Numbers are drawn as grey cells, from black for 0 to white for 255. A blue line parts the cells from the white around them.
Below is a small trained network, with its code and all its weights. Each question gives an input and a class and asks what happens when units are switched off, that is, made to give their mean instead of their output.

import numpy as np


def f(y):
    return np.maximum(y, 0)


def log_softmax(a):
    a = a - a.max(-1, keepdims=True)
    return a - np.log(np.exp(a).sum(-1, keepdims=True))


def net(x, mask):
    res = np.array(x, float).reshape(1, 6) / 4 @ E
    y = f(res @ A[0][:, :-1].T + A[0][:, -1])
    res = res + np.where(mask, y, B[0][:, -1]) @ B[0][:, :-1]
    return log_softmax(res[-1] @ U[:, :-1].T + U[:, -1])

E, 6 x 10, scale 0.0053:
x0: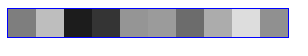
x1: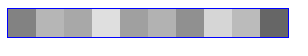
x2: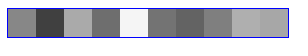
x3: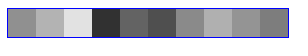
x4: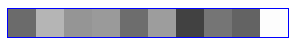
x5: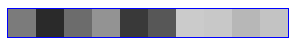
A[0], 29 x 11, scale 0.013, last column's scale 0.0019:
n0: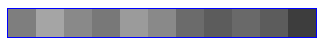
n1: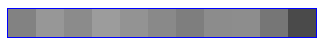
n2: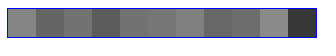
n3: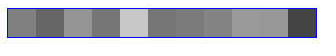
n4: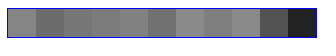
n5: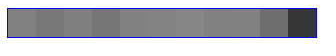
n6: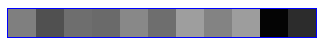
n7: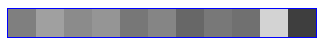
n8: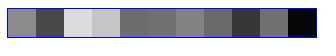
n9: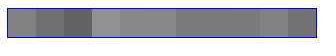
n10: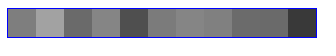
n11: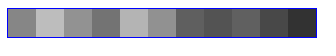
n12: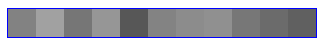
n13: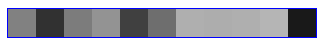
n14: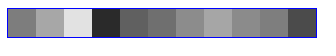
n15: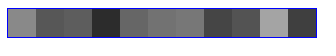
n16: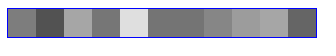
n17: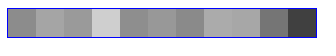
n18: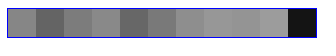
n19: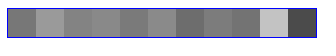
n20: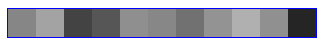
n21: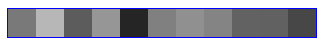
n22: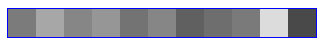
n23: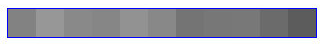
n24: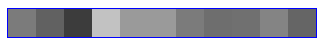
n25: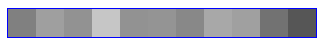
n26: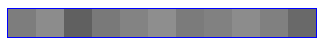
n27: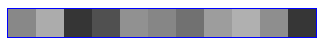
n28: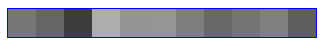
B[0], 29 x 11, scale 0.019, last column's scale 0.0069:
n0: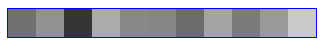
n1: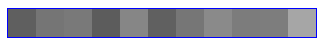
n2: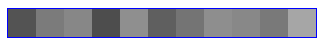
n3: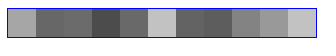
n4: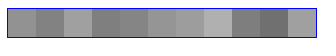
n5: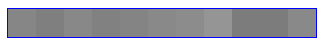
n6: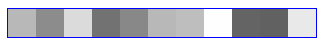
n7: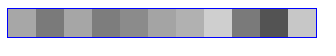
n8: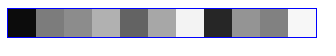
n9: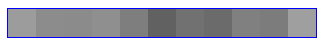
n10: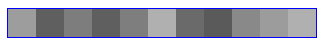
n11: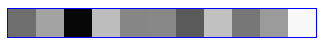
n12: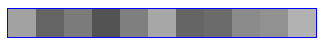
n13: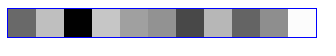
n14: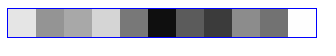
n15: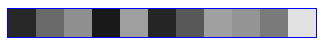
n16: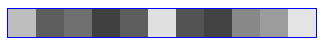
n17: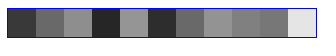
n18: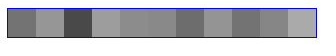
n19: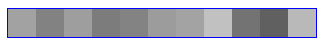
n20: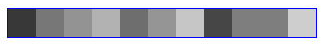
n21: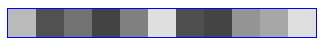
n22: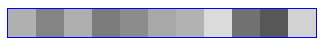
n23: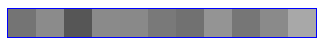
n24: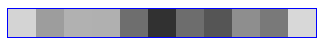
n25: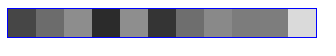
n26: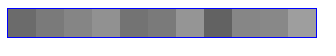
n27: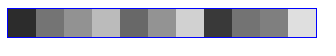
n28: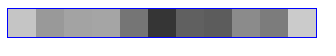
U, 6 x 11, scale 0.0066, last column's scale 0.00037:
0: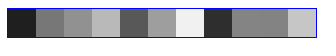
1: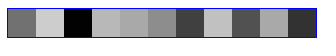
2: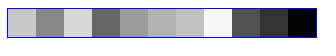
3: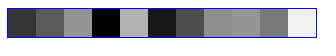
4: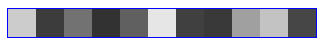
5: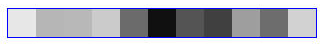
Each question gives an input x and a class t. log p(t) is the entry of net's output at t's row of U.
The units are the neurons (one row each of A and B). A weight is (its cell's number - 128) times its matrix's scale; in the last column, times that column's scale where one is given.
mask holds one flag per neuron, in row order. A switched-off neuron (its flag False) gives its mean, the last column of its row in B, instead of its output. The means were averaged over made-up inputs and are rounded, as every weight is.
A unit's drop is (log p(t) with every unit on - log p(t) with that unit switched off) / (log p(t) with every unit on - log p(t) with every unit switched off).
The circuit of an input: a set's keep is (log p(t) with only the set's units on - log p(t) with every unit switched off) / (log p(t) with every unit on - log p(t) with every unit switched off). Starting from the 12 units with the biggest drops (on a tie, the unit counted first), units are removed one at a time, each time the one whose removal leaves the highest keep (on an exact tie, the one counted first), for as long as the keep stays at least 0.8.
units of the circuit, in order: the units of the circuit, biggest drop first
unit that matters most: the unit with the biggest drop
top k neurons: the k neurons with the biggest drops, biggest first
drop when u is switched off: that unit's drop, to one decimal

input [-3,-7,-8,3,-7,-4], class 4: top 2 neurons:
(n21; n10)
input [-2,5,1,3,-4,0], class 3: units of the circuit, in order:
(n17)
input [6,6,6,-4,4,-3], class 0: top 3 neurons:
(n27; n20; n15)
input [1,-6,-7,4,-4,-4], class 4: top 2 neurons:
(n21; n17)
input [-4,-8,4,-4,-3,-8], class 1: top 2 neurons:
(n11; n0)
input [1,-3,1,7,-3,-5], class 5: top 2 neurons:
(n14; n13)
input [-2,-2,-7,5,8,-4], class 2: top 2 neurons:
(n22; n7)
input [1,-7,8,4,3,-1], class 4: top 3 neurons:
(n16; n3; n17)
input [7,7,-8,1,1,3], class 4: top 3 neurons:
(n21; n8; n12)
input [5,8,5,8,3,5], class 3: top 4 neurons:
(n17; n25; n24; n28)
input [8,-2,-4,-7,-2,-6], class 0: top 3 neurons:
(n27; n20; n14)
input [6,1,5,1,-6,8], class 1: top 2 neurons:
(n13; n8)
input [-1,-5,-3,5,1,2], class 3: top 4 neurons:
(n15; n24; n28; n2)
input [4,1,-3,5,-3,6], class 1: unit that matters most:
n13
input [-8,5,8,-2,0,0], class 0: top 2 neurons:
(n8; n21)
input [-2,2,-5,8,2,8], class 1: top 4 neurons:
(n13; n24; n18; n28)
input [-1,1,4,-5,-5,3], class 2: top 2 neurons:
(n6; n14)
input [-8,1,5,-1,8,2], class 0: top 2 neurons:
(n8; n6)
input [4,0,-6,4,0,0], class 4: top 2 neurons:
(n21; n8)
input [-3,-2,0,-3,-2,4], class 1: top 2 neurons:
(n13; n14)
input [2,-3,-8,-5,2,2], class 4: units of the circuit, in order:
(n21)
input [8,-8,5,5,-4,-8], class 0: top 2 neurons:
(n27; n20)
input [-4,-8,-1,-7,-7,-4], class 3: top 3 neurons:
(n15; n14; n2)
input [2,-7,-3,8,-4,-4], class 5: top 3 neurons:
(n14; n17; n25)
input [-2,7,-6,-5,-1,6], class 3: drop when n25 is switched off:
0.8
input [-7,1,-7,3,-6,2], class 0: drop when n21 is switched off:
-0.1
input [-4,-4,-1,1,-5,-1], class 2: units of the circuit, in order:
(n6)
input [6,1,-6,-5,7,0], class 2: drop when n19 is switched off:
0.3
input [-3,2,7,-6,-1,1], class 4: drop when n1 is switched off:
0.0
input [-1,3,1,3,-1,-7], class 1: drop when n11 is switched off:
0.1
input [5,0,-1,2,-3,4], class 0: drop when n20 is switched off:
0.2
